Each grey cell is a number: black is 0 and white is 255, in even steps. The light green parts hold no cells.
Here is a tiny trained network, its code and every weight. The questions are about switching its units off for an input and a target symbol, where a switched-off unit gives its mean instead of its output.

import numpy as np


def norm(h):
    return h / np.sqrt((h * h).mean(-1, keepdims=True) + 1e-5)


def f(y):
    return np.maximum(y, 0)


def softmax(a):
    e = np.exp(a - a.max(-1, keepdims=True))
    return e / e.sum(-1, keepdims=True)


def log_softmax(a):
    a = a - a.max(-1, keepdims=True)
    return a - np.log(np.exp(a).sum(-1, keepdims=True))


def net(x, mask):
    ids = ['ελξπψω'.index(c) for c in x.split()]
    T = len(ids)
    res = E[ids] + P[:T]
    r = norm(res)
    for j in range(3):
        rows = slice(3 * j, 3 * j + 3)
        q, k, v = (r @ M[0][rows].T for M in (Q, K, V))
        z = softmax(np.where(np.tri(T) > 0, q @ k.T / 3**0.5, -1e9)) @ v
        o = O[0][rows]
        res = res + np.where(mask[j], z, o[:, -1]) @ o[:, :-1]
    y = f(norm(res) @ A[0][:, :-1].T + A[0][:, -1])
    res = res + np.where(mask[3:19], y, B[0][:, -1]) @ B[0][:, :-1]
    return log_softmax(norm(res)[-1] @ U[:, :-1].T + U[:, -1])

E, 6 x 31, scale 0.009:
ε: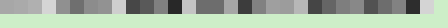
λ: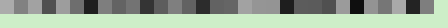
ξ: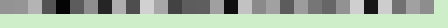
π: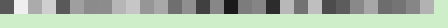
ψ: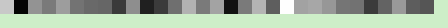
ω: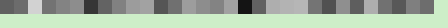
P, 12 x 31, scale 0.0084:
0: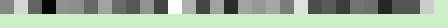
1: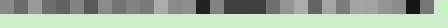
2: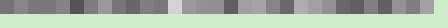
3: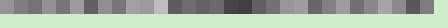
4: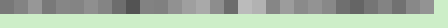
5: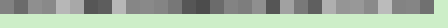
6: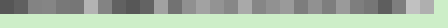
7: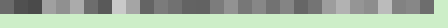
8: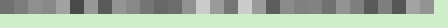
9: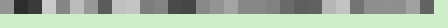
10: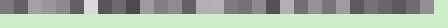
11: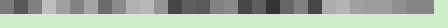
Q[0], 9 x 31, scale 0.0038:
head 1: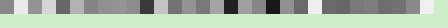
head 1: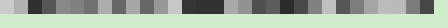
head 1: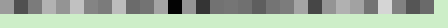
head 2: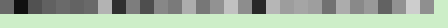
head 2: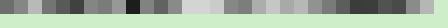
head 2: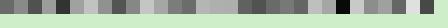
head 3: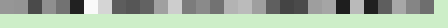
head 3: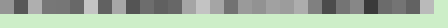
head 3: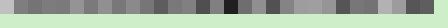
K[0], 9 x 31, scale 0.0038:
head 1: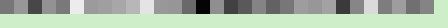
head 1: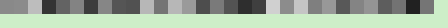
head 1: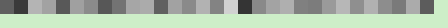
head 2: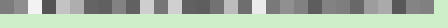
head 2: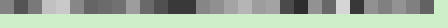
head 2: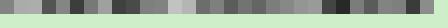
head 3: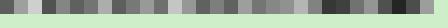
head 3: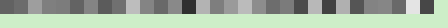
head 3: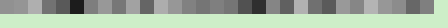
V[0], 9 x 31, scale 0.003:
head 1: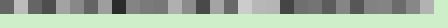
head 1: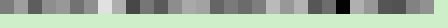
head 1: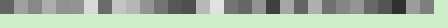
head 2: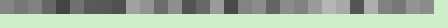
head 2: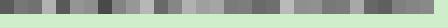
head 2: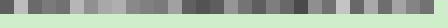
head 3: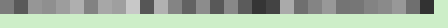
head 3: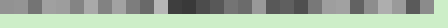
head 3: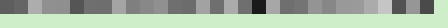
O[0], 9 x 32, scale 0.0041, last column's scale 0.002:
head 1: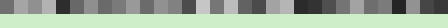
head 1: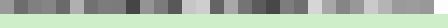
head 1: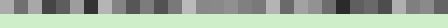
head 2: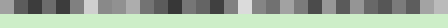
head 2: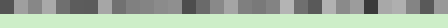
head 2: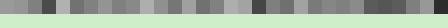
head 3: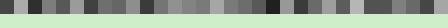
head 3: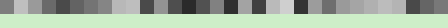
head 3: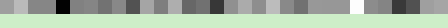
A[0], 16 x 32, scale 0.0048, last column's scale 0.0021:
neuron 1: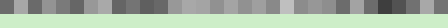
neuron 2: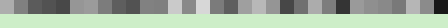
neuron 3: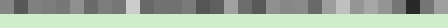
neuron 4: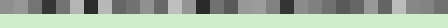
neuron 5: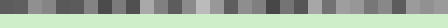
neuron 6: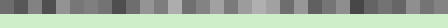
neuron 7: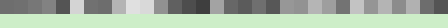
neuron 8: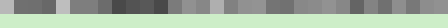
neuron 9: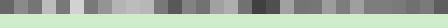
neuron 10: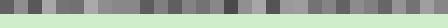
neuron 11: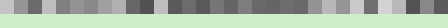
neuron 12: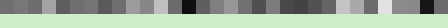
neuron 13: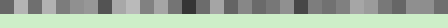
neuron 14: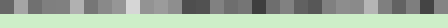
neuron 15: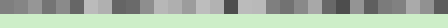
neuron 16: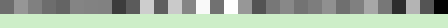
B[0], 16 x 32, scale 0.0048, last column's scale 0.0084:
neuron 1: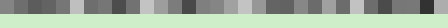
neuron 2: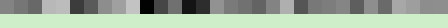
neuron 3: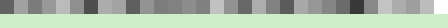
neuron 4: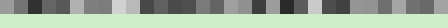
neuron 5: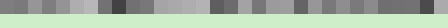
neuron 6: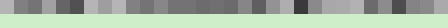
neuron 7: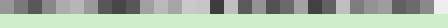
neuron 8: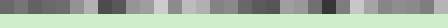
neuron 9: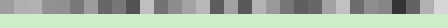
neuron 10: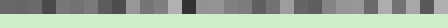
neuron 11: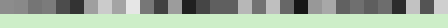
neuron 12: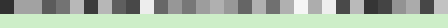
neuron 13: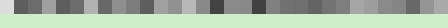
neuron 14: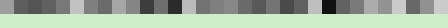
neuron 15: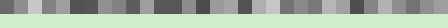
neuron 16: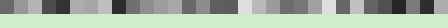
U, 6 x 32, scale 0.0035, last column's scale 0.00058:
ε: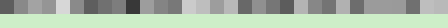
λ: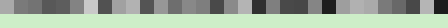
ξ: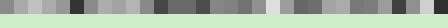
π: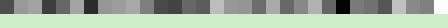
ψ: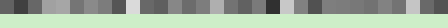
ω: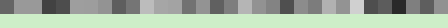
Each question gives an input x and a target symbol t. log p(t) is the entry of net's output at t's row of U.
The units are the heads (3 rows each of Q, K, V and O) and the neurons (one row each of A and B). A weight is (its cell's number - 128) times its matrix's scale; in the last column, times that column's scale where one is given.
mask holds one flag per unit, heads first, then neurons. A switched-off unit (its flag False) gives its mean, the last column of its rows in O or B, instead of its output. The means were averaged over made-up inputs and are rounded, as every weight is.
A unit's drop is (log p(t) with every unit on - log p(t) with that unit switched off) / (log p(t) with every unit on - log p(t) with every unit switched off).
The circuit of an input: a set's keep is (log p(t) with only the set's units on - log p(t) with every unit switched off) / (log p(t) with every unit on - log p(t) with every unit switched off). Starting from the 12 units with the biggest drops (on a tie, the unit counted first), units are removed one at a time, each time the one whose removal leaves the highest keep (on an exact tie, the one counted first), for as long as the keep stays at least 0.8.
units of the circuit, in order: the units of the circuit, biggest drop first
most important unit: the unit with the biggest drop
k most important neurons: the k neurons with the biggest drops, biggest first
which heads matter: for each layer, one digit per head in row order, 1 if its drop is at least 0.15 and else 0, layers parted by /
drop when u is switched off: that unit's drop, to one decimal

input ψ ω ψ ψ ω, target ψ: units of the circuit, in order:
head 3; head 2; neuron 3
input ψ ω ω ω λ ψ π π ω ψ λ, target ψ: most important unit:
head 1
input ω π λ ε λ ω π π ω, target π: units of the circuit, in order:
head 1; neuron 7
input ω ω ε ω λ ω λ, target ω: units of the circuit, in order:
head 1; neuron 12
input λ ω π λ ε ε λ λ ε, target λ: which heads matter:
011
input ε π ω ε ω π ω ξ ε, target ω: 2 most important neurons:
neuron 1; neuron 3
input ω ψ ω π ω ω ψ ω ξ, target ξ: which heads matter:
101
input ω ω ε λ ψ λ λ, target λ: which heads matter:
010
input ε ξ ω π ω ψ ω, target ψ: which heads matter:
101
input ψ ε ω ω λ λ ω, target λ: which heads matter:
111
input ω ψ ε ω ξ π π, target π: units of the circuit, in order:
head 1; neuron 4
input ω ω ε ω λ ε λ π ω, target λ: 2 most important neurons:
neuron 12; neuron 13
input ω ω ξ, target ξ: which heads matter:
001
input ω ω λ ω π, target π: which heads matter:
100
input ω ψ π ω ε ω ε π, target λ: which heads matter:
100
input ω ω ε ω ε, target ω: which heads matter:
000
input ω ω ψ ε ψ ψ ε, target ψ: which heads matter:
011
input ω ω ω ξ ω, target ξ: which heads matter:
100
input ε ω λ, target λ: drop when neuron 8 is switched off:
0.1
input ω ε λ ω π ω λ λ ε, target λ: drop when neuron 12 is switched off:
0.5
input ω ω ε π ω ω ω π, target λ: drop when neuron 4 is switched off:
0.1
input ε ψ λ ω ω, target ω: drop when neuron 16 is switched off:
0.4
